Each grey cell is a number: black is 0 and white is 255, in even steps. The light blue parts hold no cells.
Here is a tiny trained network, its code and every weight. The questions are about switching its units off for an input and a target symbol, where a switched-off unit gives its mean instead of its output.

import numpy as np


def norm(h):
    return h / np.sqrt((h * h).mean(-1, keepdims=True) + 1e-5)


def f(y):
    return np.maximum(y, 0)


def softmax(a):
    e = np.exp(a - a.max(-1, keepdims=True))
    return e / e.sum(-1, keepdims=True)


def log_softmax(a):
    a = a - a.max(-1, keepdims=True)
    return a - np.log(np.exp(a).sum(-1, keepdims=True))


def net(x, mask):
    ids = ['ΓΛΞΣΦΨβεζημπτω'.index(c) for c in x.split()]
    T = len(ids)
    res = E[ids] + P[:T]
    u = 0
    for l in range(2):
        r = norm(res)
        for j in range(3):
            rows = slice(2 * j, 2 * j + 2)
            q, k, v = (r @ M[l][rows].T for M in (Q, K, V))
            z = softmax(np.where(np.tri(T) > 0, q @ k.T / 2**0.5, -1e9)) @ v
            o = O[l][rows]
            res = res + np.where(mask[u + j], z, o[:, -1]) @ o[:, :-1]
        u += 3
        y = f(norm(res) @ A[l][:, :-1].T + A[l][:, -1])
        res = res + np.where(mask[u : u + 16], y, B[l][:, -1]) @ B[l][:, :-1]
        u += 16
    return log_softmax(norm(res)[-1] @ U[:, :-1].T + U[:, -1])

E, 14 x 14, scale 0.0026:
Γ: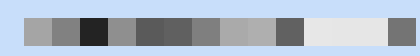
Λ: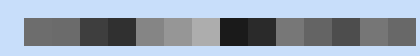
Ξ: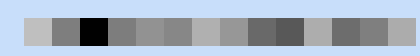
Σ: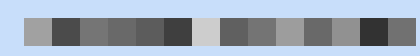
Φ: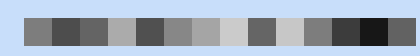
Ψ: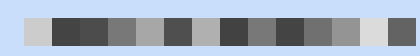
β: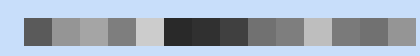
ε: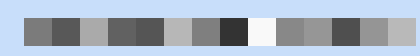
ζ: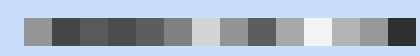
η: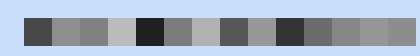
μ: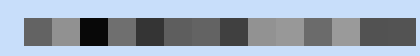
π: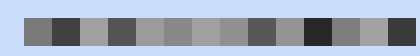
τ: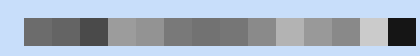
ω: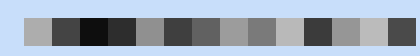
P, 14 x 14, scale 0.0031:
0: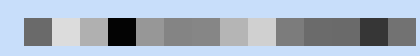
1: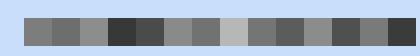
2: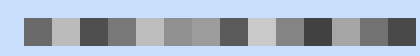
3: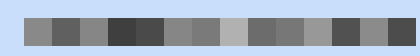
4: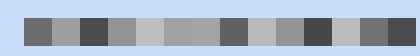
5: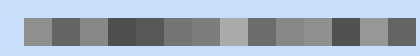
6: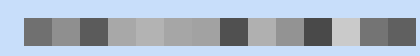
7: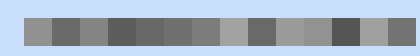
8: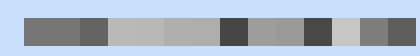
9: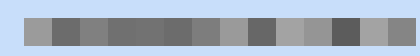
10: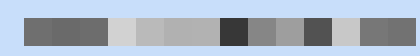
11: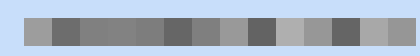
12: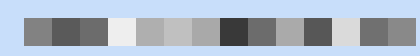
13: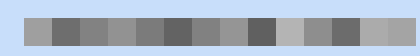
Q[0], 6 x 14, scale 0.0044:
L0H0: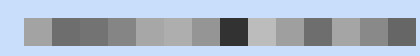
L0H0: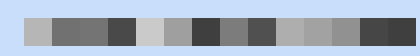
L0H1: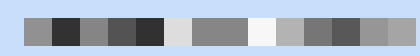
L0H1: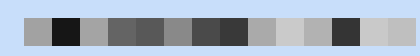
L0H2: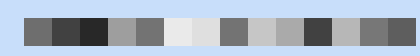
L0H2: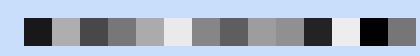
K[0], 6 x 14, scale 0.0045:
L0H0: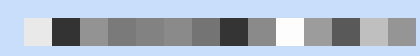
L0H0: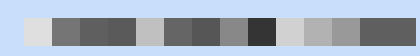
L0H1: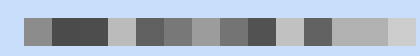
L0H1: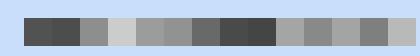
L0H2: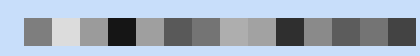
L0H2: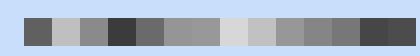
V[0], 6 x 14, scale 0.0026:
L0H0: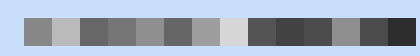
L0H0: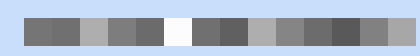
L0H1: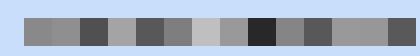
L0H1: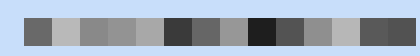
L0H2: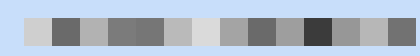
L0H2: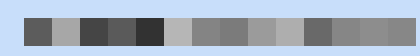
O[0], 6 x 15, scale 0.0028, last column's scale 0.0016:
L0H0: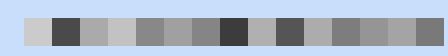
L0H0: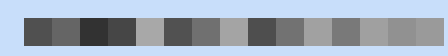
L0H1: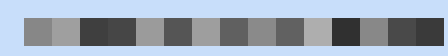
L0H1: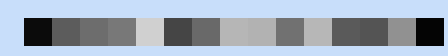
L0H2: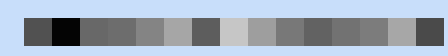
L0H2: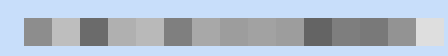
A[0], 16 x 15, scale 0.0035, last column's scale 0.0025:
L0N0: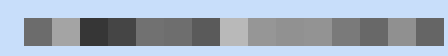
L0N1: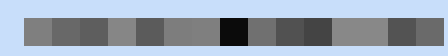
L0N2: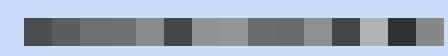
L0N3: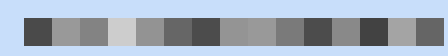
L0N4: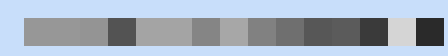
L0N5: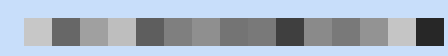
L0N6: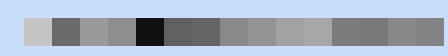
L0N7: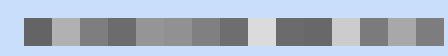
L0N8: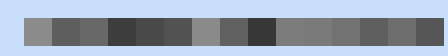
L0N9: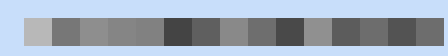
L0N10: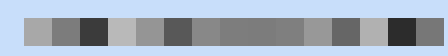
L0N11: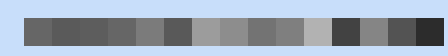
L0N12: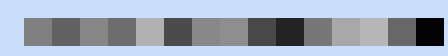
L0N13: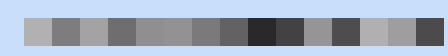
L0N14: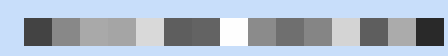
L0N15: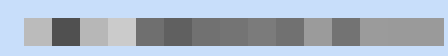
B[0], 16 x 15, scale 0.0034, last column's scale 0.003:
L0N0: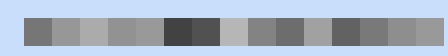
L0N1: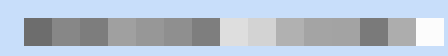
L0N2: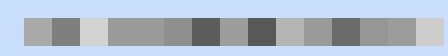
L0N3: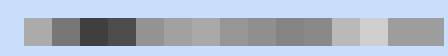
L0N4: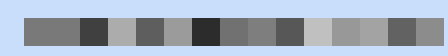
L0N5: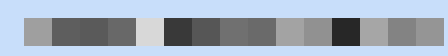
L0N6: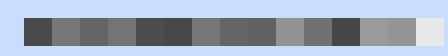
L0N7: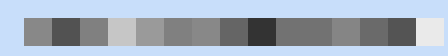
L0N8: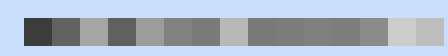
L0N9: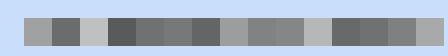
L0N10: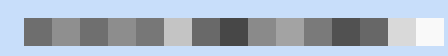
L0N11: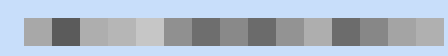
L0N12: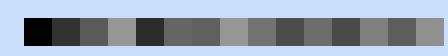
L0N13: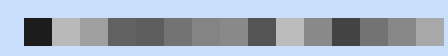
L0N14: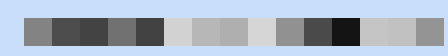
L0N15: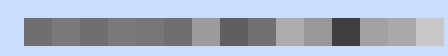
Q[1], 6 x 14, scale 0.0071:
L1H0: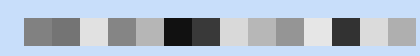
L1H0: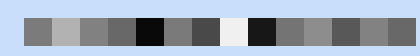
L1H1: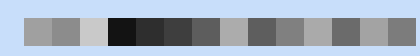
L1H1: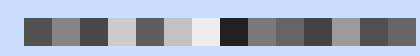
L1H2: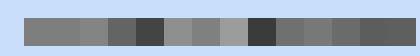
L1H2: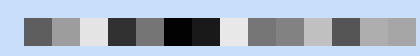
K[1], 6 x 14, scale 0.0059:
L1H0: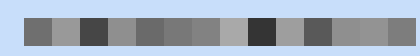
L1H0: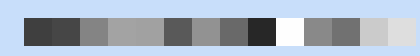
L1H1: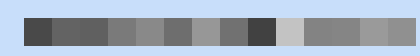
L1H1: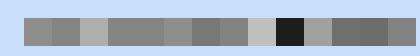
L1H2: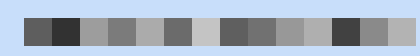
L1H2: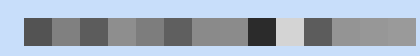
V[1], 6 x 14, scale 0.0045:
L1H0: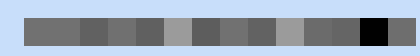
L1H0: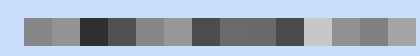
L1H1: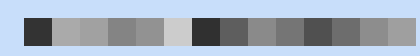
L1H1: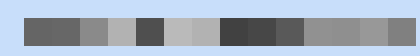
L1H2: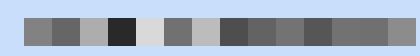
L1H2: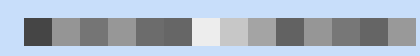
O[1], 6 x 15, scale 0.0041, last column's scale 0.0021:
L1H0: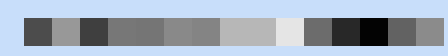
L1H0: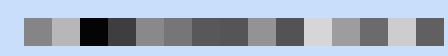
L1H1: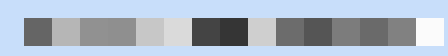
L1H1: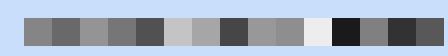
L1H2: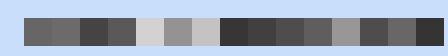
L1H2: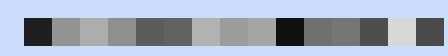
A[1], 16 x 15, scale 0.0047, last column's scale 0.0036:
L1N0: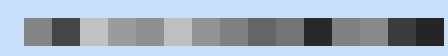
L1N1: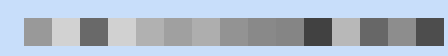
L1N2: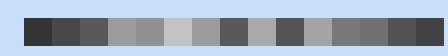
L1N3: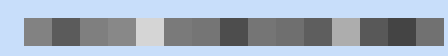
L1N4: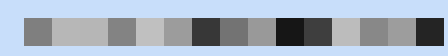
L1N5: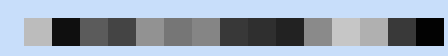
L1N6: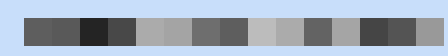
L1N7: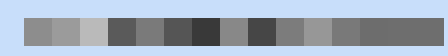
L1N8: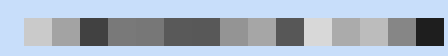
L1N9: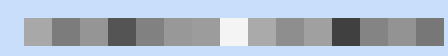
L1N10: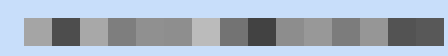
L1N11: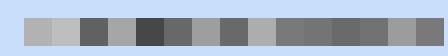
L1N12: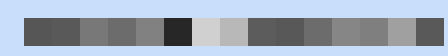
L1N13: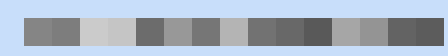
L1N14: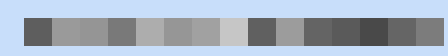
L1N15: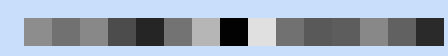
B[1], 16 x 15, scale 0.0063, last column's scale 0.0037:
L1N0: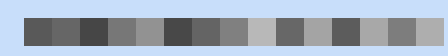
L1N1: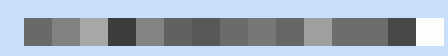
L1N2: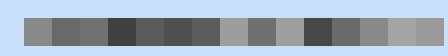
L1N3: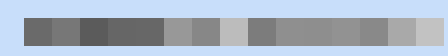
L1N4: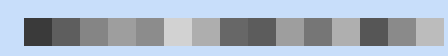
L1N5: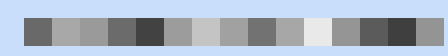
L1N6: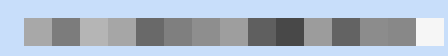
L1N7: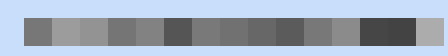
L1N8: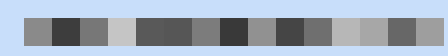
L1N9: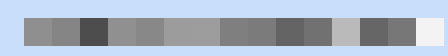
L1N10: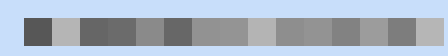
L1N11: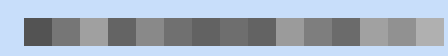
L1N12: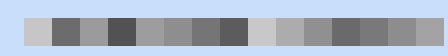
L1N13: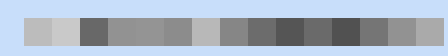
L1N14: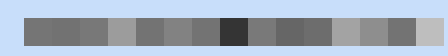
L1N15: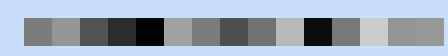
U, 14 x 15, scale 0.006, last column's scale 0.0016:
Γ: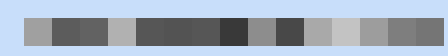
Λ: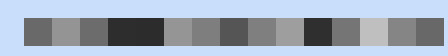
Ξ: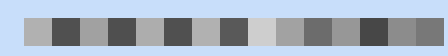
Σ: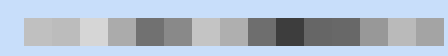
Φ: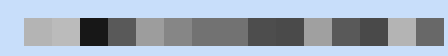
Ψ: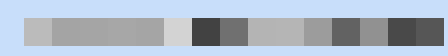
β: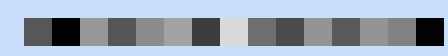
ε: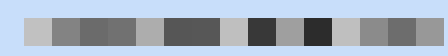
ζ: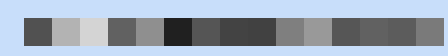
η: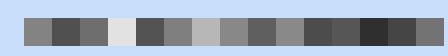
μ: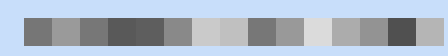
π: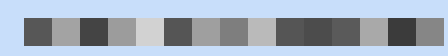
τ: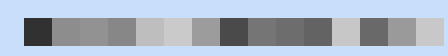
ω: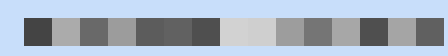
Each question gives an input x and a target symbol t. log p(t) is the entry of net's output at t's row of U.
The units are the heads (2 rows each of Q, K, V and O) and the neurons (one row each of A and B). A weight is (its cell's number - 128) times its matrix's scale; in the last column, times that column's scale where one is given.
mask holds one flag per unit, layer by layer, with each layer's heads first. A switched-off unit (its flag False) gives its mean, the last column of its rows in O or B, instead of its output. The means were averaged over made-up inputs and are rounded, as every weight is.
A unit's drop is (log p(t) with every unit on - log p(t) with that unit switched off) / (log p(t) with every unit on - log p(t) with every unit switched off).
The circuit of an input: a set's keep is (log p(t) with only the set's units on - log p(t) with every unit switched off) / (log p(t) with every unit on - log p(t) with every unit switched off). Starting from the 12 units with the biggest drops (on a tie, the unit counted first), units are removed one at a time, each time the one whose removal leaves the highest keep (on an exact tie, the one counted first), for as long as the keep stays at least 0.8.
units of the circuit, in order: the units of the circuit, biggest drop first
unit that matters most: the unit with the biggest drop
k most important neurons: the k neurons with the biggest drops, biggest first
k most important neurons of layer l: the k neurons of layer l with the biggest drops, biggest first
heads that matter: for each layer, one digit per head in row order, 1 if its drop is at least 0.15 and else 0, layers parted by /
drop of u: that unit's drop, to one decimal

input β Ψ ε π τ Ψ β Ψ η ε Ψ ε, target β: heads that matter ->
111 / 011
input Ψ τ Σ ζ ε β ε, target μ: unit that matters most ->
L1N5
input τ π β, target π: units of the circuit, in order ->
[L1H0; L1N0; L1N13; L0N10]
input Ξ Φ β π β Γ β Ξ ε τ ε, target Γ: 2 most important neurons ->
[L0N4; L1N8]
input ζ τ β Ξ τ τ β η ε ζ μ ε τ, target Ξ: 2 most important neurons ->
[L1N12; L0N10]
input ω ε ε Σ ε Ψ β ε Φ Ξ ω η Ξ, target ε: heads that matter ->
100 / 010
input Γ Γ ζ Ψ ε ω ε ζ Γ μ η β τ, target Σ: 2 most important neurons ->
[L0N7; L1N13]
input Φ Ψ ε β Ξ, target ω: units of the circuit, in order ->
[L1H2; L0N4; L0H0; L1H0]
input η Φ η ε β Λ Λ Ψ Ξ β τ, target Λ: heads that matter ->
000 / 010
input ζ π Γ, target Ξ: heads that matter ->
000 / 011
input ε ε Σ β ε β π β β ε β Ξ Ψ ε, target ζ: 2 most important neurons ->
[L1N7; L0N1]
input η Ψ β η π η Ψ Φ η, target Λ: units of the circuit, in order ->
[L1H1; L0N7; L1N15; L1N2]
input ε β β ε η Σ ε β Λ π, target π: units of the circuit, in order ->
[L1N0; L1H0; L1N13]
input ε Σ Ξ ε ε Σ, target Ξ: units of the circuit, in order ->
[L1N12; L1H2]
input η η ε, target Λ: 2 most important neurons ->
[L0N7; L1N15]
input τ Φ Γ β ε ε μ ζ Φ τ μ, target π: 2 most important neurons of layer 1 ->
[L1N0; L1N13]
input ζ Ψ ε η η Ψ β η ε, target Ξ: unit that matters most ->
L1H1
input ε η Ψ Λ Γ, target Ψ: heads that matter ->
010 / 011
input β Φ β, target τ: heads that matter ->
010 / 010
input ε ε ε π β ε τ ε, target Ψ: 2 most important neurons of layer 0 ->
[L0N7; L0N11]
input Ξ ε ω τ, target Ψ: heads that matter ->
100 / 000
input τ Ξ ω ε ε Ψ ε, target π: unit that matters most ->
L1H0
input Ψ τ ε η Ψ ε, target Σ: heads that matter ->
110 / 101
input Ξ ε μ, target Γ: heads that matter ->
100 / 100
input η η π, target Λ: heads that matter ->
100 / 010
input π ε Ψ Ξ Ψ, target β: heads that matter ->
100 / 000
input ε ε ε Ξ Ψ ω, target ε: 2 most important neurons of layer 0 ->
[L0N6; L0N15]
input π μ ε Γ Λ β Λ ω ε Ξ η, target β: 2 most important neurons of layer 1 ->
[L1N6; L1N1]
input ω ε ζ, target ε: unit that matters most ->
L1H1
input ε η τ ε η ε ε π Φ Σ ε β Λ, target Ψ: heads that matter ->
010 / 001
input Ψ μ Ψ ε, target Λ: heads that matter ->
000 / 000
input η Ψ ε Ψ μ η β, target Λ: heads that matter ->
000 / 010
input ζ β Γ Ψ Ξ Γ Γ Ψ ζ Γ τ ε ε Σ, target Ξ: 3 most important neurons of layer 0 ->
[L0N8; L0N5; L0N10]
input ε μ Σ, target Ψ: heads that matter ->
010 / 001
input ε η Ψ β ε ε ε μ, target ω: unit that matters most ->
L0N8
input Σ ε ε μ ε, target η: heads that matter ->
100 / 100
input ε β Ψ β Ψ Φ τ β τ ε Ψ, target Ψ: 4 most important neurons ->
[L0N4; L0N7; L0N1; L1N6]
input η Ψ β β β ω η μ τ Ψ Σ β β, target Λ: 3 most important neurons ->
[L0N7; L0N1; L1N15]
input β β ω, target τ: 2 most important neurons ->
[L1N4; L0N14]
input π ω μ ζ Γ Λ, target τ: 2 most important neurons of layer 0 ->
[L0N13; L0N8]
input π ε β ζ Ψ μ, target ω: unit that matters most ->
L0N6
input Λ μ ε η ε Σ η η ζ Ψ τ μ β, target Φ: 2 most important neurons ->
[L0N4; L1N6]
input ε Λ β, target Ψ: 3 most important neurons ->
[L0N4; L0N7; L0N1]
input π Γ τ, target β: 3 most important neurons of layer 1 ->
[L1N6; L1N3; L1N2]
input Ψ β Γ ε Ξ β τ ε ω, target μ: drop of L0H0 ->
0.1
